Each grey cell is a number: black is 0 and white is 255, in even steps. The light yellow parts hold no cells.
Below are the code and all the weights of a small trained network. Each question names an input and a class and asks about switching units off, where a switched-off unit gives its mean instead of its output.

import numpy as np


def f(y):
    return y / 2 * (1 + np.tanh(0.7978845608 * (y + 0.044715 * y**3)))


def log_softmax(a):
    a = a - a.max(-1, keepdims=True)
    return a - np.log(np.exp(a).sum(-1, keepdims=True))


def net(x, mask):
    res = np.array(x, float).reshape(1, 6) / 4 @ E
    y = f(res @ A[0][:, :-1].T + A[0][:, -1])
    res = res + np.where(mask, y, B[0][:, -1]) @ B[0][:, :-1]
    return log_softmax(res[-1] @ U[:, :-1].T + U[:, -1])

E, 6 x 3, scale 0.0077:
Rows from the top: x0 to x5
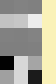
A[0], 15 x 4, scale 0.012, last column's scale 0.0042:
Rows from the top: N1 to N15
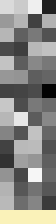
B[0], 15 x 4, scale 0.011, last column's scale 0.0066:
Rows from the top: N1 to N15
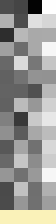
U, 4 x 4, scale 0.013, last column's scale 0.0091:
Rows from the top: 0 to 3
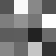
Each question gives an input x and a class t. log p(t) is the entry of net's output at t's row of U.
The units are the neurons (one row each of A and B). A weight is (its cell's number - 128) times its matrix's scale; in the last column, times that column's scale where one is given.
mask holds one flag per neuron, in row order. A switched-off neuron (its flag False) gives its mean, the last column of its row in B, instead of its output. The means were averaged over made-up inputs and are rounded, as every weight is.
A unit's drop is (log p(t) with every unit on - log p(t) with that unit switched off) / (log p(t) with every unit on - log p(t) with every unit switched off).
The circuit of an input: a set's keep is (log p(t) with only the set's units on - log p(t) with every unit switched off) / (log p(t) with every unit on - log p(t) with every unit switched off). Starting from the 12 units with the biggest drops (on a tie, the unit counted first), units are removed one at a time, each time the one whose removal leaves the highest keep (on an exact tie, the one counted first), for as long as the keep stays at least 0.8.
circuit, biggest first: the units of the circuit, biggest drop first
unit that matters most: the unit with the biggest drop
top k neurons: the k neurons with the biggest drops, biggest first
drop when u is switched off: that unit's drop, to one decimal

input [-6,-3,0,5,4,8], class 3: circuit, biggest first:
[N2, N9]
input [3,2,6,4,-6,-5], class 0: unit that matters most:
N5
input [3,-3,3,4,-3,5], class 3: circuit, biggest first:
[N2, N1]
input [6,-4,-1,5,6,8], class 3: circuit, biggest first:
[N2, N9]
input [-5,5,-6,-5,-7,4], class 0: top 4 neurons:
[N5, N8, N3, N14]
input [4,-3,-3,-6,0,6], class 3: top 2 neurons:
[N2, N1]
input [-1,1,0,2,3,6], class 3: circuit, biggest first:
[N9, N2]
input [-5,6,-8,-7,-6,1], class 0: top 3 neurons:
[N5, N8, N3]
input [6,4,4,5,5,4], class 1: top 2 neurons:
[N9, N5]
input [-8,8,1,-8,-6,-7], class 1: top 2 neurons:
[N1, N13]
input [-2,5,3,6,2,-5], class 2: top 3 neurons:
[N1, N2, N9]
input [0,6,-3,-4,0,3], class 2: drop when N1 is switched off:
0.8
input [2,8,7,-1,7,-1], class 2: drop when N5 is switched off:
0.1
